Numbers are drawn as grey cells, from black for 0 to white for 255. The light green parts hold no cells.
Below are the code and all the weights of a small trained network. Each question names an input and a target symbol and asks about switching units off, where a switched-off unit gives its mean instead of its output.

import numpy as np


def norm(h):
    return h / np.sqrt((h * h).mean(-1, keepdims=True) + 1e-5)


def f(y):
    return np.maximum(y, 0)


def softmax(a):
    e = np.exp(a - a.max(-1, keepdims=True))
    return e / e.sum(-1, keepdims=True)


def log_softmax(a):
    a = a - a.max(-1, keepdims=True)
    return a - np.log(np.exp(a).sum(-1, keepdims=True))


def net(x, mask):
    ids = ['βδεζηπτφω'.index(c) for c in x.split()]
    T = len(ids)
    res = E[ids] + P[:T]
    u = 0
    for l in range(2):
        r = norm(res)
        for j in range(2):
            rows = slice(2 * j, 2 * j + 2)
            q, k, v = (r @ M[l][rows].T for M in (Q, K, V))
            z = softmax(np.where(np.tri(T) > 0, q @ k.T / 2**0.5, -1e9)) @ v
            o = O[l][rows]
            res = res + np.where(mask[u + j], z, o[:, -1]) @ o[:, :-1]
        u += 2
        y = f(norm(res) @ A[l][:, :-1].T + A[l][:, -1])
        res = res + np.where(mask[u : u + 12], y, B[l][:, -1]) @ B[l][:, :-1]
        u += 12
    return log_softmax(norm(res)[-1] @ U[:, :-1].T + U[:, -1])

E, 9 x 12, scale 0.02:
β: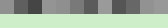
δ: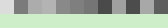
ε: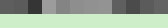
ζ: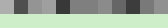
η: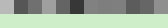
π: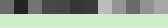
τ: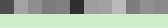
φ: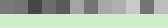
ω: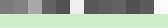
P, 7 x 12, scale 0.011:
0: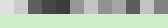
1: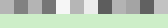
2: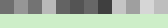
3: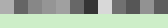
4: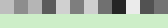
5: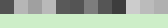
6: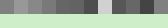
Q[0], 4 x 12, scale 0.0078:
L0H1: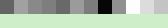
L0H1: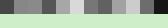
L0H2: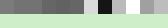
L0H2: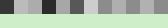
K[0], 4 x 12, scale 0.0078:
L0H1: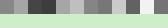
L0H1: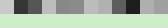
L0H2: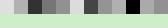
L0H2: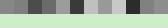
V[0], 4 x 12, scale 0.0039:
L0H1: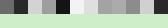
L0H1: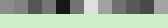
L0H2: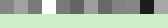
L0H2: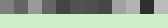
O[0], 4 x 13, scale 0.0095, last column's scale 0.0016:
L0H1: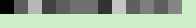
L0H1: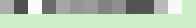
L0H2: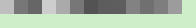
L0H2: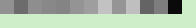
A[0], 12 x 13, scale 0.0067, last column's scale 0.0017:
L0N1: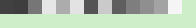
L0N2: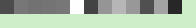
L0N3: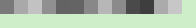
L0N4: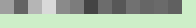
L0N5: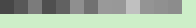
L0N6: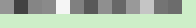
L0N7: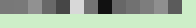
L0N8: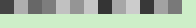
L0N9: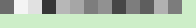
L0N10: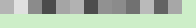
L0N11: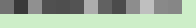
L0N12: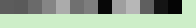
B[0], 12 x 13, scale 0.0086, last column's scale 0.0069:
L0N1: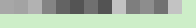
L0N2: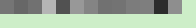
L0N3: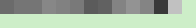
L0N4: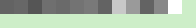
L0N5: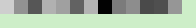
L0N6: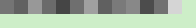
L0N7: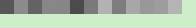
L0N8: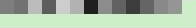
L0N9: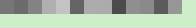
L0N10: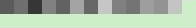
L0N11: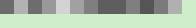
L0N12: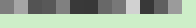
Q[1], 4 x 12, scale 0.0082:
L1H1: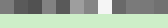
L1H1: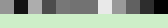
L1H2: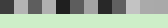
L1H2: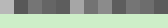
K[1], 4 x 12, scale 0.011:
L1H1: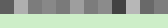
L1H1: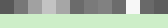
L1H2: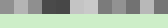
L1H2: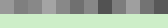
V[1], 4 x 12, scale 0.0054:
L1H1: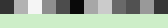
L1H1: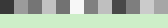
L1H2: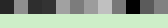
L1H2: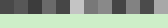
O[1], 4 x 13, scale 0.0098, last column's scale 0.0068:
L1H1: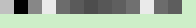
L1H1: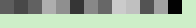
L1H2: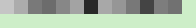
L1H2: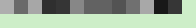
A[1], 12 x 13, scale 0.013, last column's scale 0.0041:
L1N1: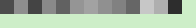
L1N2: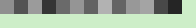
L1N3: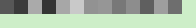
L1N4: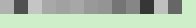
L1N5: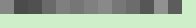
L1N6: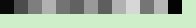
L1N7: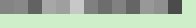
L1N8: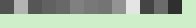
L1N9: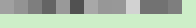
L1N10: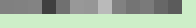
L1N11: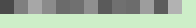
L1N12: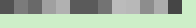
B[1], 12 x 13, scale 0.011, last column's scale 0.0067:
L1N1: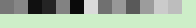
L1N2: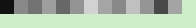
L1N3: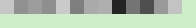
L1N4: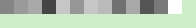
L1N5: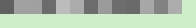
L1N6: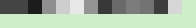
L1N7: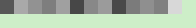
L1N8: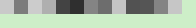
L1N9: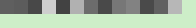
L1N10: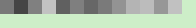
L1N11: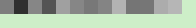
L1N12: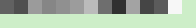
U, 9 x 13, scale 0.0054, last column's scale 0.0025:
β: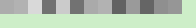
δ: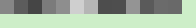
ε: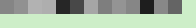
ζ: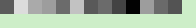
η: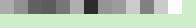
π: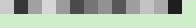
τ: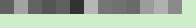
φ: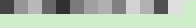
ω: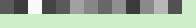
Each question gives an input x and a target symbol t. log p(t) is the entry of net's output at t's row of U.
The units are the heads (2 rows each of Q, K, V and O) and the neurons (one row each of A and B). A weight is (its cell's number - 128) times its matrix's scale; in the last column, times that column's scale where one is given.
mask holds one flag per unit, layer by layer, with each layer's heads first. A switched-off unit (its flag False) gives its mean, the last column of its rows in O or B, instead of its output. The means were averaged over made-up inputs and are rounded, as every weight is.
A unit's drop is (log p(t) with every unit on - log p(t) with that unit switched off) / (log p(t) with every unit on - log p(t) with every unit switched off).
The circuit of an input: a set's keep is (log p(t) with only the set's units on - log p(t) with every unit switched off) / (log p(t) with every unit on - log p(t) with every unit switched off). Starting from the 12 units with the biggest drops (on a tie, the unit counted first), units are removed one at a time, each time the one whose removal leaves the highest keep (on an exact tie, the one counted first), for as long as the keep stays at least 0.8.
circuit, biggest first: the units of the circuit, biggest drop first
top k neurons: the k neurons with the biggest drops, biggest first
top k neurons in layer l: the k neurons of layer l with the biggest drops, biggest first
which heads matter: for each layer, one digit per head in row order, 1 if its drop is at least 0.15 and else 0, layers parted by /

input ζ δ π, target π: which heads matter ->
10 / 10
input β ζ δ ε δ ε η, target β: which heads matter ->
10 / 00
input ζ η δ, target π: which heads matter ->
10 / 10
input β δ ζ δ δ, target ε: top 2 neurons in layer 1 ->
[L1N8 L1N6]
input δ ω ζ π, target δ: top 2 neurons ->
[L0N9 L1N6]
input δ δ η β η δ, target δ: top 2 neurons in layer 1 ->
[L1N6 L1N12]
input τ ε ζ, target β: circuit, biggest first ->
[L1H2 L1N4 L0H1]
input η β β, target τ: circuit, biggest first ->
[L1N1]
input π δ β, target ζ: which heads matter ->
01 / 11
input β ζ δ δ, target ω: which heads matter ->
10 / 01
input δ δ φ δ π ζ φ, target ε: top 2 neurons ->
[L1N8 L0N5]
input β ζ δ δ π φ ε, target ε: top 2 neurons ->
[L0N5 L1N8]
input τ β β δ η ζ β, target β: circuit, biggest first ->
[L0H1 L0H2 L0N1 L1N4]
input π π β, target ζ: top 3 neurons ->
[L0N5 L0N1 L0N11]
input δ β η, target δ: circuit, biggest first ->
[L1N6]
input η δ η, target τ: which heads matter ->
00 / 10
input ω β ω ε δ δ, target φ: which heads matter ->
00 / 01
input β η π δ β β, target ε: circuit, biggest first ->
[L1H1 L1N8]
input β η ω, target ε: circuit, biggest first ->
[L1H1 L1N8 L0N2]
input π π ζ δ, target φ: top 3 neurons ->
[L0N5 L1N2 L1N10]
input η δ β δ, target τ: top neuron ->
[L0N10]
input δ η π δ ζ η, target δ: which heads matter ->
00 / 10
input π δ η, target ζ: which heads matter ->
00 / 11
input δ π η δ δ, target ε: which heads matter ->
10 / 00
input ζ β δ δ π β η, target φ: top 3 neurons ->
[L0N1 L0N11 L0N3]
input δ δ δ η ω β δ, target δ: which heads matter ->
00 / 10
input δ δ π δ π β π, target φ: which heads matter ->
00 / 00
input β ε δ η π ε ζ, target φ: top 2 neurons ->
[L0N1 L1N2]
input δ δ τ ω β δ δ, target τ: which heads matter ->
10 / 01
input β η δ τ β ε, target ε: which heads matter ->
00 / 11
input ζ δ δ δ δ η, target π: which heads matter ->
10 / 11
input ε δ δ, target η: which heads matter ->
00 / 01
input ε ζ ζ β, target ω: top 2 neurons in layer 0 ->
[L0N1 L0N6]
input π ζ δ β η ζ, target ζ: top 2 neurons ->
[L0N5 L0N11]
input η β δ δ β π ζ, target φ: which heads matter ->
01 / 00
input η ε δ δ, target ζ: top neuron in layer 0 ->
[L0N10]
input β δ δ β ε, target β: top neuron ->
[L1N6]
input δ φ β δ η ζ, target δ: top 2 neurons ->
[L1N6 L0N4]
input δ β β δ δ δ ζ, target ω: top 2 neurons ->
[L0N3 L1N11]
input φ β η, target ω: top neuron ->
[L1N11]
